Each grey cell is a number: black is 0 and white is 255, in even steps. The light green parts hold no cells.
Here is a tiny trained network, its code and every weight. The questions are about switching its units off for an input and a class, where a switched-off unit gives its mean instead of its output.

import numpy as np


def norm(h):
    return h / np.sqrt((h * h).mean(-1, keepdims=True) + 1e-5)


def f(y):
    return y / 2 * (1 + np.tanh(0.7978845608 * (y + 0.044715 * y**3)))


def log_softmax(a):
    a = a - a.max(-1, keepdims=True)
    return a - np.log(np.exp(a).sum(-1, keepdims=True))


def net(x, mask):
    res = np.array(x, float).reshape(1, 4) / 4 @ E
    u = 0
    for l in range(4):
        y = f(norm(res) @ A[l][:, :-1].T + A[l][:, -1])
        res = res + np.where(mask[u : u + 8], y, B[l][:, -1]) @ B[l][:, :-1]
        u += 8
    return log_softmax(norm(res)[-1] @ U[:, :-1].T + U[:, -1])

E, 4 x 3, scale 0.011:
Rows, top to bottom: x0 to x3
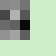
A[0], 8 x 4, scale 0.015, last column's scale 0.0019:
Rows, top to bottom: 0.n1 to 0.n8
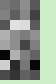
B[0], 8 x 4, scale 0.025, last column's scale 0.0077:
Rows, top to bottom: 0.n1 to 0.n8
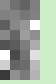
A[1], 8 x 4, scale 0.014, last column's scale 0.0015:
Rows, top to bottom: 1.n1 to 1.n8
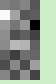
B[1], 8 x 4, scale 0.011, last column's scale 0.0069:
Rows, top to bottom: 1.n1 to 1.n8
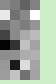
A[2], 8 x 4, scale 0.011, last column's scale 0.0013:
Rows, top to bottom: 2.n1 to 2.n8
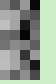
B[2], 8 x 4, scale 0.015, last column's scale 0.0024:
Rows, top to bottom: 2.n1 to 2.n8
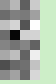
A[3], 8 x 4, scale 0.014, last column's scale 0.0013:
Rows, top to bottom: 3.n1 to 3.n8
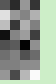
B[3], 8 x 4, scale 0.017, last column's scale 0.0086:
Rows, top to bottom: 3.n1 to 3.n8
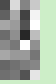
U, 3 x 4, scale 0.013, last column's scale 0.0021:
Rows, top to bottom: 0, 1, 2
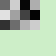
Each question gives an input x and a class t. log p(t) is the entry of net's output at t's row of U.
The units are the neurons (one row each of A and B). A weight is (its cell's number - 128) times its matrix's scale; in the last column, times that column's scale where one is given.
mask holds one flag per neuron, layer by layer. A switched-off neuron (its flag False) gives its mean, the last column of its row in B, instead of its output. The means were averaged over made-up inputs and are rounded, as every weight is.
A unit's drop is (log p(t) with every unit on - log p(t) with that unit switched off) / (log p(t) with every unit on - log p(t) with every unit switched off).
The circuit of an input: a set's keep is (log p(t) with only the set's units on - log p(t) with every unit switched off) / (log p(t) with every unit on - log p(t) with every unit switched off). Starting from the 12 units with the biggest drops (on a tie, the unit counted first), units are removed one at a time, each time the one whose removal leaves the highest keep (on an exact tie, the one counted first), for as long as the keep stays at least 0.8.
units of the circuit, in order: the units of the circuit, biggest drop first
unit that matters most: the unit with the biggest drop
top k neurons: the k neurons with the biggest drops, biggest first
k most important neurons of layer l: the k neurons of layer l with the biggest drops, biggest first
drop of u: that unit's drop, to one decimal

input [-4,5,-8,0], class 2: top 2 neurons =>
0.n3; 3.n2
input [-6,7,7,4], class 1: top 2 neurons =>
0.n6; 0.n3
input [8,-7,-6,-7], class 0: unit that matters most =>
3.n3
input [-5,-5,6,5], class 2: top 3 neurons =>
0.n5; 0.n6; 0.n8
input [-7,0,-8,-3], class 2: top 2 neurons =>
3.n2; 3.n3
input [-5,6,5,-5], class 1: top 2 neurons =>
0.n6; 0.n3
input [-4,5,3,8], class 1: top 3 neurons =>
0.n6; 0.n3; 3.n1
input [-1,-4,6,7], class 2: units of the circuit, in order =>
0.n6; 3.n5
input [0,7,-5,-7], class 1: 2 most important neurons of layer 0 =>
0.n6; 0.n8
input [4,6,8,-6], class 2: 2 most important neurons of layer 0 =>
0.n8; 0.n7
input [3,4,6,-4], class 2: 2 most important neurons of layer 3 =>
3.n2; 3.n5
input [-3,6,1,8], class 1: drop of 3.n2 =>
-0.1
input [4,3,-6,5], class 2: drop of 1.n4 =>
0.0
